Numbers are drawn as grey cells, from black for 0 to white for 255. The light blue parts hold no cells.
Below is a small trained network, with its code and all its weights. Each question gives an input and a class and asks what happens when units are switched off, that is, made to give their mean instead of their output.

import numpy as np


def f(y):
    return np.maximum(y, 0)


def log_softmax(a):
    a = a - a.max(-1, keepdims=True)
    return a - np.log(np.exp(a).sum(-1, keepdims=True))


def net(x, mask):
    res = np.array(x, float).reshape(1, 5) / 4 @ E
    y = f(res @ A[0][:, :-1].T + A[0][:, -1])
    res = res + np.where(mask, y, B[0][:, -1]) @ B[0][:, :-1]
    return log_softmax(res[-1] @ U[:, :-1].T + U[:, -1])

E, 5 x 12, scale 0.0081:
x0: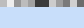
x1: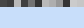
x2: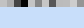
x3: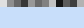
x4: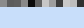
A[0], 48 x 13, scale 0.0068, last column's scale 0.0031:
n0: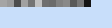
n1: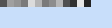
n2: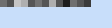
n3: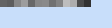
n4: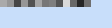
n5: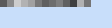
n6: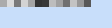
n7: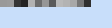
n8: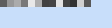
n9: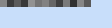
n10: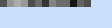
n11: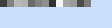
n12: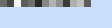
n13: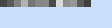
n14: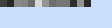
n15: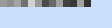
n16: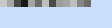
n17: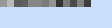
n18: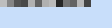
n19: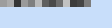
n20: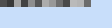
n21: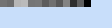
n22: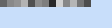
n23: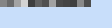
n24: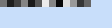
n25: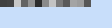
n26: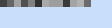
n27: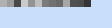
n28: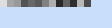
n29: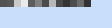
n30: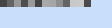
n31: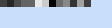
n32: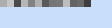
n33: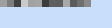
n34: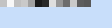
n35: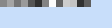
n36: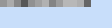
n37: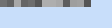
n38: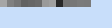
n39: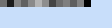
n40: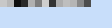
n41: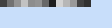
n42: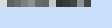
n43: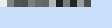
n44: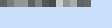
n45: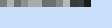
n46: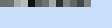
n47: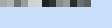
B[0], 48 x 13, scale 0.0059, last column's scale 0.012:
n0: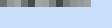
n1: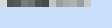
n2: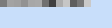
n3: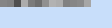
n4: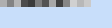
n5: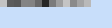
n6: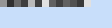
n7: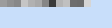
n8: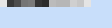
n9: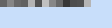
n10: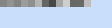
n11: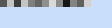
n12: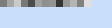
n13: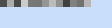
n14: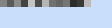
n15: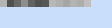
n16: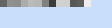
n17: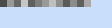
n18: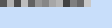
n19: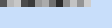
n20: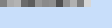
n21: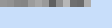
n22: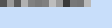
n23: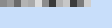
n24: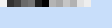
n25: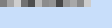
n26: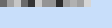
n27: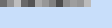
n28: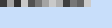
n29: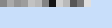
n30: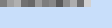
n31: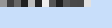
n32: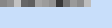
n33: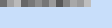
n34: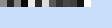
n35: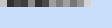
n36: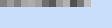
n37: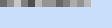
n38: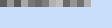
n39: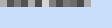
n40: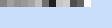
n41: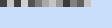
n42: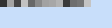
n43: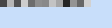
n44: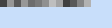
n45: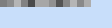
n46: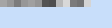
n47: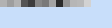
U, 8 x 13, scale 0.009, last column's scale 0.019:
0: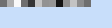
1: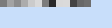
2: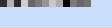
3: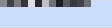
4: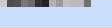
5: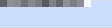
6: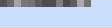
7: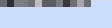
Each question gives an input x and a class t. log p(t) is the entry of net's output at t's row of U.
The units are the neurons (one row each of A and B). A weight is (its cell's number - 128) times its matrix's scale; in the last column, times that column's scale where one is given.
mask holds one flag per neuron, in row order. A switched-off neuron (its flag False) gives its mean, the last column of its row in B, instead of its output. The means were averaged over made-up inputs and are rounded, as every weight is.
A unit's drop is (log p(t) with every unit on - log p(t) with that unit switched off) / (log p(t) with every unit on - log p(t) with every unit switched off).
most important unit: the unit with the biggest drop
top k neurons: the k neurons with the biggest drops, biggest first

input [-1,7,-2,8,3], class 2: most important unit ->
n28
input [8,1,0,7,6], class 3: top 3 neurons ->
n34; n6; n35
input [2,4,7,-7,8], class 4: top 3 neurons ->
n24; n35; n29
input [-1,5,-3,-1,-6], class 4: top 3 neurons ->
n8; n1; n5
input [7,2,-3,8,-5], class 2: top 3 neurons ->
n28; n42; n43
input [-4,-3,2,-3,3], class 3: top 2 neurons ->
n31; n8
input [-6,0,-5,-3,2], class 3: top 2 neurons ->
n31; n14
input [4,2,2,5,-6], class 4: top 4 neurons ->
n8; n1; n15; n11
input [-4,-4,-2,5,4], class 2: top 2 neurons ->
n43; n34
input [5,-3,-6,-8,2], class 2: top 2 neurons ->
n11; n41
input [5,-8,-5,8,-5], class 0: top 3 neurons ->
n47; n19; n32
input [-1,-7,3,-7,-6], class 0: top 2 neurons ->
n47; n19
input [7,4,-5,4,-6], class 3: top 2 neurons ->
n34; n6
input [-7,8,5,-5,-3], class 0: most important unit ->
n26
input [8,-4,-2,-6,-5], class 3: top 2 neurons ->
n34; n6
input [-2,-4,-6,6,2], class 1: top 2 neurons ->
n23; n29
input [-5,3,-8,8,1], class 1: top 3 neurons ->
n29; n23; n2
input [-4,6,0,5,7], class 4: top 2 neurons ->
n24; n19
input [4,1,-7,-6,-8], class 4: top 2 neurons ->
n8; n1
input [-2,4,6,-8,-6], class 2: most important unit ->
n11
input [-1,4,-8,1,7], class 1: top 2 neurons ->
n29; n23
